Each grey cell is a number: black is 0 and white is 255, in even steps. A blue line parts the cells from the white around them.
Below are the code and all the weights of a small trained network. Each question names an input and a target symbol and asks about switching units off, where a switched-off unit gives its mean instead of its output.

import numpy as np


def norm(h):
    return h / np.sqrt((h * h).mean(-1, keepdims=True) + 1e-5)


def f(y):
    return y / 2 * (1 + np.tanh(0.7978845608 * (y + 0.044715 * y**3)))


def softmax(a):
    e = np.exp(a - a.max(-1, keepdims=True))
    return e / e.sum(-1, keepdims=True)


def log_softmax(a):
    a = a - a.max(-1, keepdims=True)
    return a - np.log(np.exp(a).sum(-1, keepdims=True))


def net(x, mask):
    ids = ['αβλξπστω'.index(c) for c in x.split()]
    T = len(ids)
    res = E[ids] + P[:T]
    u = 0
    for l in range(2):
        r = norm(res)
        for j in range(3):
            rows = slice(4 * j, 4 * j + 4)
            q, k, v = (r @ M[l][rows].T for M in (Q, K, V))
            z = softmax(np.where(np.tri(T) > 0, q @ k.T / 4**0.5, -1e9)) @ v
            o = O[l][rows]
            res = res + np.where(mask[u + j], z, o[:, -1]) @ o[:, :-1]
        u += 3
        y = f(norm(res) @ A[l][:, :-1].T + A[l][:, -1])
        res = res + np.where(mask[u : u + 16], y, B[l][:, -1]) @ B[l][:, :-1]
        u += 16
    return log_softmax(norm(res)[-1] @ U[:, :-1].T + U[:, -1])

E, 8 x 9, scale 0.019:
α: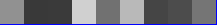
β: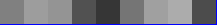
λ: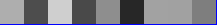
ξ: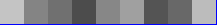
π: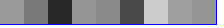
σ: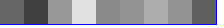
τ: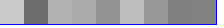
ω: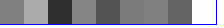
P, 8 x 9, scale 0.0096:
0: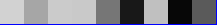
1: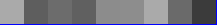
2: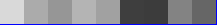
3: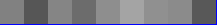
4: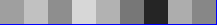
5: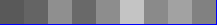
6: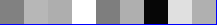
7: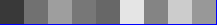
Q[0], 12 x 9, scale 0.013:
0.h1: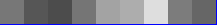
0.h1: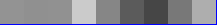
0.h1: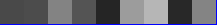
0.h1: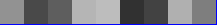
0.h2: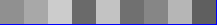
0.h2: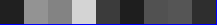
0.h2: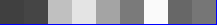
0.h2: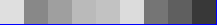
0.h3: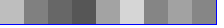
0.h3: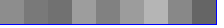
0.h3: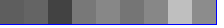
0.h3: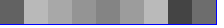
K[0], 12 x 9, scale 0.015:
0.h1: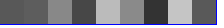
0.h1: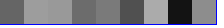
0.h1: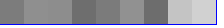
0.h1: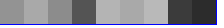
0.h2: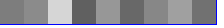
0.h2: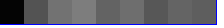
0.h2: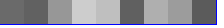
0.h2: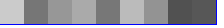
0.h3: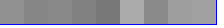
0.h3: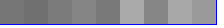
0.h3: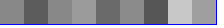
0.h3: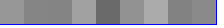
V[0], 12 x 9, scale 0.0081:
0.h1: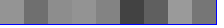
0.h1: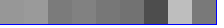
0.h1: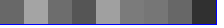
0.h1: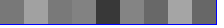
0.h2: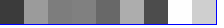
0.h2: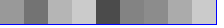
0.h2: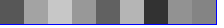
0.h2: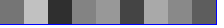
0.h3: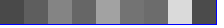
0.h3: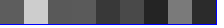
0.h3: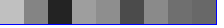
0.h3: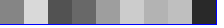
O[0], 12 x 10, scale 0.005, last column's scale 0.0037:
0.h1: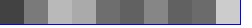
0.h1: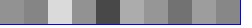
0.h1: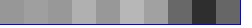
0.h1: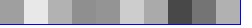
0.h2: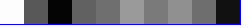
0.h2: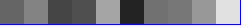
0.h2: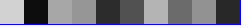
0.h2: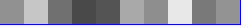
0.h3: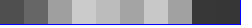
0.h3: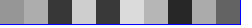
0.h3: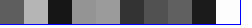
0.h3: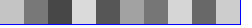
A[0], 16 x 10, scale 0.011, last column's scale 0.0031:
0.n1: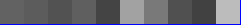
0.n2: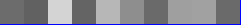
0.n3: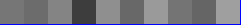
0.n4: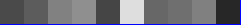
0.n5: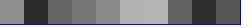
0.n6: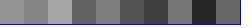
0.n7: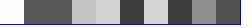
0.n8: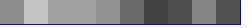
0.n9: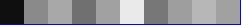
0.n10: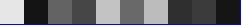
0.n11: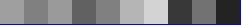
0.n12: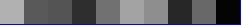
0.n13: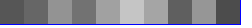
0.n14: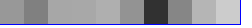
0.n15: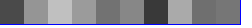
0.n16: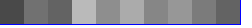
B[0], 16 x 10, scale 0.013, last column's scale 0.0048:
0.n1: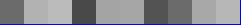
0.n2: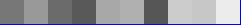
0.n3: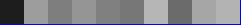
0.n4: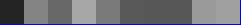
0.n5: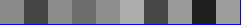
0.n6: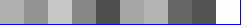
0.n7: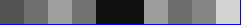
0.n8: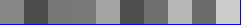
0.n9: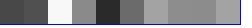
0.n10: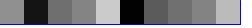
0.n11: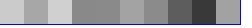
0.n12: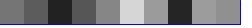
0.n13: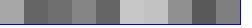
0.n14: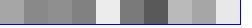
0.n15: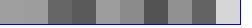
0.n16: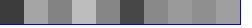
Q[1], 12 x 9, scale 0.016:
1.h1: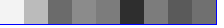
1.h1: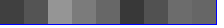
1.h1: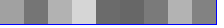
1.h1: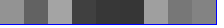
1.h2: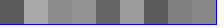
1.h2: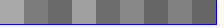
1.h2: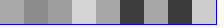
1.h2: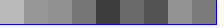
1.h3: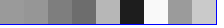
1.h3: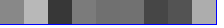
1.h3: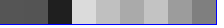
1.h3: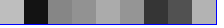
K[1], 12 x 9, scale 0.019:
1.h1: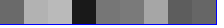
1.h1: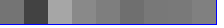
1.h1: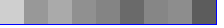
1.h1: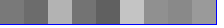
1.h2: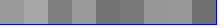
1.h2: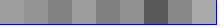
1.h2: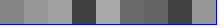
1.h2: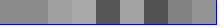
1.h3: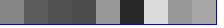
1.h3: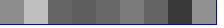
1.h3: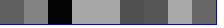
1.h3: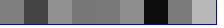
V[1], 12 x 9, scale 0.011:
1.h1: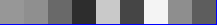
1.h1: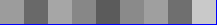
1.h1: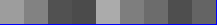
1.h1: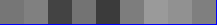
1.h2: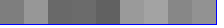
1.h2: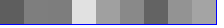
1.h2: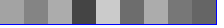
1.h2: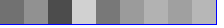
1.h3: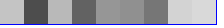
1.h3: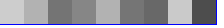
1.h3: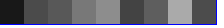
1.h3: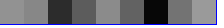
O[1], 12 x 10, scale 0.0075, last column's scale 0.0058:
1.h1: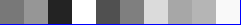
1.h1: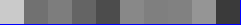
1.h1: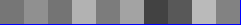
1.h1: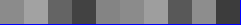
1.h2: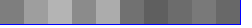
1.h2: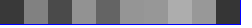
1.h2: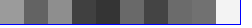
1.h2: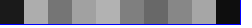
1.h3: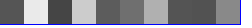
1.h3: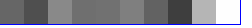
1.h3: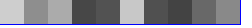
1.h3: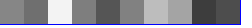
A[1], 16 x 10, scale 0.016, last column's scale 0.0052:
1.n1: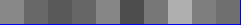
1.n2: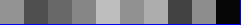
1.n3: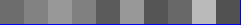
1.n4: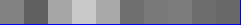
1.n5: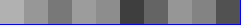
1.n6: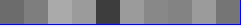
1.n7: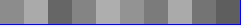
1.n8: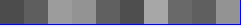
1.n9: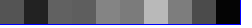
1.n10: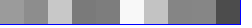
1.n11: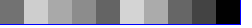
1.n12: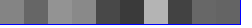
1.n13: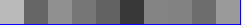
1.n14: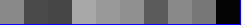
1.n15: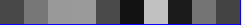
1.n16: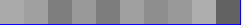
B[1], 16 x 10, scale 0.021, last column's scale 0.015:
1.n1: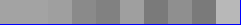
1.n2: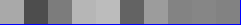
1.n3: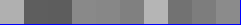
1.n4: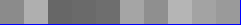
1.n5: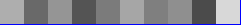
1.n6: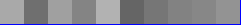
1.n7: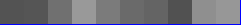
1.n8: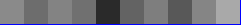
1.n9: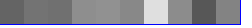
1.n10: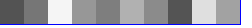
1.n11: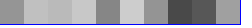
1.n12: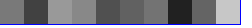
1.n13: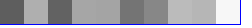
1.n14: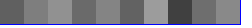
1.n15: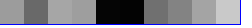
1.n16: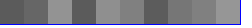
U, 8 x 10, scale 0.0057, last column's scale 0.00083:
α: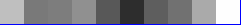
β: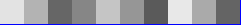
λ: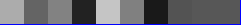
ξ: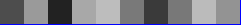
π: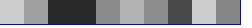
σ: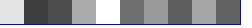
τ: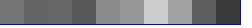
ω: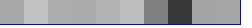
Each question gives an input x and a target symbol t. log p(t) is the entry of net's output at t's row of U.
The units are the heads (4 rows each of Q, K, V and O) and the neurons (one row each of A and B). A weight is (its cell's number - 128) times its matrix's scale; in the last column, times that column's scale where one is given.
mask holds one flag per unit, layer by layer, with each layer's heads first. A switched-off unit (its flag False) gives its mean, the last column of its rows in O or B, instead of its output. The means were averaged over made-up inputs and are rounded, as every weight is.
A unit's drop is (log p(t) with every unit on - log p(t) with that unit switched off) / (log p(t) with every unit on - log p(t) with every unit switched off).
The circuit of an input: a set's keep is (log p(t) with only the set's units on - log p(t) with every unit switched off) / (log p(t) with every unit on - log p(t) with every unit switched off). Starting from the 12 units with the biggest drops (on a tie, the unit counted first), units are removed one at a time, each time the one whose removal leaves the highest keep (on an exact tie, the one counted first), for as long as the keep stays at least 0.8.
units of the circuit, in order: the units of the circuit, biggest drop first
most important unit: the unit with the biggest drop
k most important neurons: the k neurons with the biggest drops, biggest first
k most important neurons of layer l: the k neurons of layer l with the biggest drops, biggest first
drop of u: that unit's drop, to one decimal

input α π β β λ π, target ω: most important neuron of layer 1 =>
[1.n10]
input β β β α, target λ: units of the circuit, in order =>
[1.h1, 1.n15]
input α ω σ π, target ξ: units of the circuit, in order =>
[0.h2, 1.n15, 1.n7]
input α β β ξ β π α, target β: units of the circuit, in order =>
[1.n4, 1.n12, 0.n14]
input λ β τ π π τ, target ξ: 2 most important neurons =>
[0.n2, 1.n7]
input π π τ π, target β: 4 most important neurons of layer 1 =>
[1.n12, 1.n15, 1.n10, 1.n5]
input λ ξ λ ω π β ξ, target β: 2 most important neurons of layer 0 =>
[0.n8, 0.n9]
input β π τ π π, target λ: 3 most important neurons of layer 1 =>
[1.n13, 1.n7, 1.n15]
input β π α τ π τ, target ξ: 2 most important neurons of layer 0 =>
[0.n2, 0.n7]
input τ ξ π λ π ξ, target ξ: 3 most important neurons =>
[0.n2, 0.n14, 1.n5]
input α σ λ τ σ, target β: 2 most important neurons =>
[1.n12, 1.n4]
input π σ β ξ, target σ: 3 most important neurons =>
[0.n12, 0.n10, 1.n2]
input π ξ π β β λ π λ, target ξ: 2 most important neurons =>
[0.n2, 0.n6]
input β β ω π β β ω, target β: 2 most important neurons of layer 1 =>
[1.n12, 1.n15]
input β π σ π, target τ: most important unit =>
0.h2
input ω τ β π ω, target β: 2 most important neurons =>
[1.n15, 1.n13]
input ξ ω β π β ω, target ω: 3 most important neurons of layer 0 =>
[0.n10, 0.n8, 0.n14]
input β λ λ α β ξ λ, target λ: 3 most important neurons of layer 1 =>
[1.n13, 1.n7, 1.n16]
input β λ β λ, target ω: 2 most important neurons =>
[0.n2, 1.n11]
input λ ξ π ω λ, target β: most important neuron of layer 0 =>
[0.n6]
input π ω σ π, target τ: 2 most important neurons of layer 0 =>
[0.n7, 0.n9]
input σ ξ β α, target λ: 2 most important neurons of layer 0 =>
[0.n5, 0.n1]
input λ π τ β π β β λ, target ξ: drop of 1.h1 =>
0.1
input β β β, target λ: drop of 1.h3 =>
1.1
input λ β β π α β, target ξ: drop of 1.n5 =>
0.3
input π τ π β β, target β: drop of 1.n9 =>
0.0
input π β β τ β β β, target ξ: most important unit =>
1.h2
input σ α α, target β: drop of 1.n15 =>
0.1
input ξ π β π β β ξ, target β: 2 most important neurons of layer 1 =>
[1.n12, 1.n4]
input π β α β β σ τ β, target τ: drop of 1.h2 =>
0.2
